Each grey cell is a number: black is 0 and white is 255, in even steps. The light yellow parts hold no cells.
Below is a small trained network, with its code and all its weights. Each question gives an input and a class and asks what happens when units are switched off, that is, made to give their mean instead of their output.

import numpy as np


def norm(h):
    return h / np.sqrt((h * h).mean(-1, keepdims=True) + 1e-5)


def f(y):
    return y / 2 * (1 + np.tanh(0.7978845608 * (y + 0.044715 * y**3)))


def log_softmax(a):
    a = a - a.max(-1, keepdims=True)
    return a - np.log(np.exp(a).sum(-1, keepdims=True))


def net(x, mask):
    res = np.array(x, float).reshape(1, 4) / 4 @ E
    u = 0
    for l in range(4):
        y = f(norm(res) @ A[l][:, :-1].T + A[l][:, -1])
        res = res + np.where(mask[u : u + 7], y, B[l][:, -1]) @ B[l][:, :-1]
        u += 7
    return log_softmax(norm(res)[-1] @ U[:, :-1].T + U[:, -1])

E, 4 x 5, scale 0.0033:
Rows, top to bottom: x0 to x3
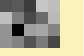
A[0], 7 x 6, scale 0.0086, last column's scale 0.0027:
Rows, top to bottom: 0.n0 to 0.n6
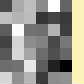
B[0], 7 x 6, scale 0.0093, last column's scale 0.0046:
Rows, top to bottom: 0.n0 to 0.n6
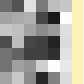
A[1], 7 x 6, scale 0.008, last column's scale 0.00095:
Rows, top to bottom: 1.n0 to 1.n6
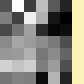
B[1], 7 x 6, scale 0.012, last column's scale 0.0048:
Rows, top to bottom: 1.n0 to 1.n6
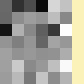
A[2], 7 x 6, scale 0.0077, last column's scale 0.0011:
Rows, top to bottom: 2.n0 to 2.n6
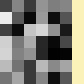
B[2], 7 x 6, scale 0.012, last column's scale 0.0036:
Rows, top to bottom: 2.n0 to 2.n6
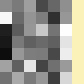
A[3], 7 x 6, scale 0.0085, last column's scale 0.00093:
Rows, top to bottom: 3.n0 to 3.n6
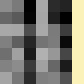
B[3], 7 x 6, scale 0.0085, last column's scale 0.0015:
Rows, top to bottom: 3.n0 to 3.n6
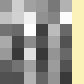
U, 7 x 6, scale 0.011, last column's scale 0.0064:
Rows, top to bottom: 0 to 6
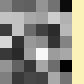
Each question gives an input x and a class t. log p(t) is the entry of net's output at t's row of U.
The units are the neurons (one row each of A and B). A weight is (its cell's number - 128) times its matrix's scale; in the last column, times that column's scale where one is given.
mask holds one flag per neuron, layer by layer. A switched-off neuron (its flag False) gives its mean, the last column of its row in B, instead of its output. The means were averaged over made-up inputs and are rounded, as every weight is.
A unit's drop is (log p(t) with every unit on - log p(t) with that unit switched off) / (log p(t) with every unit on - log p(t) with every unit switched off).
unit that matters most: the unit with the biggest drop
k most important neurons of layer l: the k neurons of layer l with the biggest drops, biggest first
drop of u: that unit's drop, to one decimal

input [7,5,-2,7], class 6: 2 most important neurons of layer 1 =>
[1.n0; 1.n6]
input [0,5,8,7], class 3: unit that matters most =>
0.n1
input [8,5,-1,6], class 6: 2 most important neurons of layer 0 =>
[0.n0; 0.n4]
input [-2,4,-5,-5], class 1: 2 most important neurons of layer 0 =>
[0.n2; 0.n0]
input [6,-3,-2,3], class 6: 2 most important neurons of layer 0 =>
[0.n1; 0.n4]
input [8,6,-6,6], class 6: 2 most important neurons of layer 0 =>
[0.n0; 0.n6]
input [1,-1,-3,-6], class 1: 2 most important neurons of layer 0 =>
[0.n2; 0.n0]
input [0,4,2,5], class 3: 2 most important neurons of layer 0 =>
[0.n1; 0.n3]
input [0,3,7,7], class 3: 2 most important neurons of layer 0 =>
[0.n0; 0.n1]
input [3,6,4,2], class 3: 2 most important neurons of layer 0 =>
[0.n0; 0.n5]
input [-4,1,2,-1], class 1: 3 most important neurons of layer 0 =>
[0.n5; 0.n3; 0.n4]
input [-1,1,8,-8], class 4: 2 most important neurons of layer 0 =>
[0.n2; 0.n1]
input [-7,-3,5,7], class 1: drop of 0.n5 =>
1.1
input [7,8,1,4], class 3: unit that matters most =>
0.n5
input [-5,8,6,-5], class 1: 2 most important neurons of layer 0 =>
[0.n4; 0.n3]
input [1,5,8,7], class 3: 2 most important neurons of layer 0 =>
[0.n1; 0.n0]
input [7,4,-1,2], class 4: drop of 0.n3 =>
0.7
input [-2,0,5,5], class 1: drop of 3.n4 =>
0.0
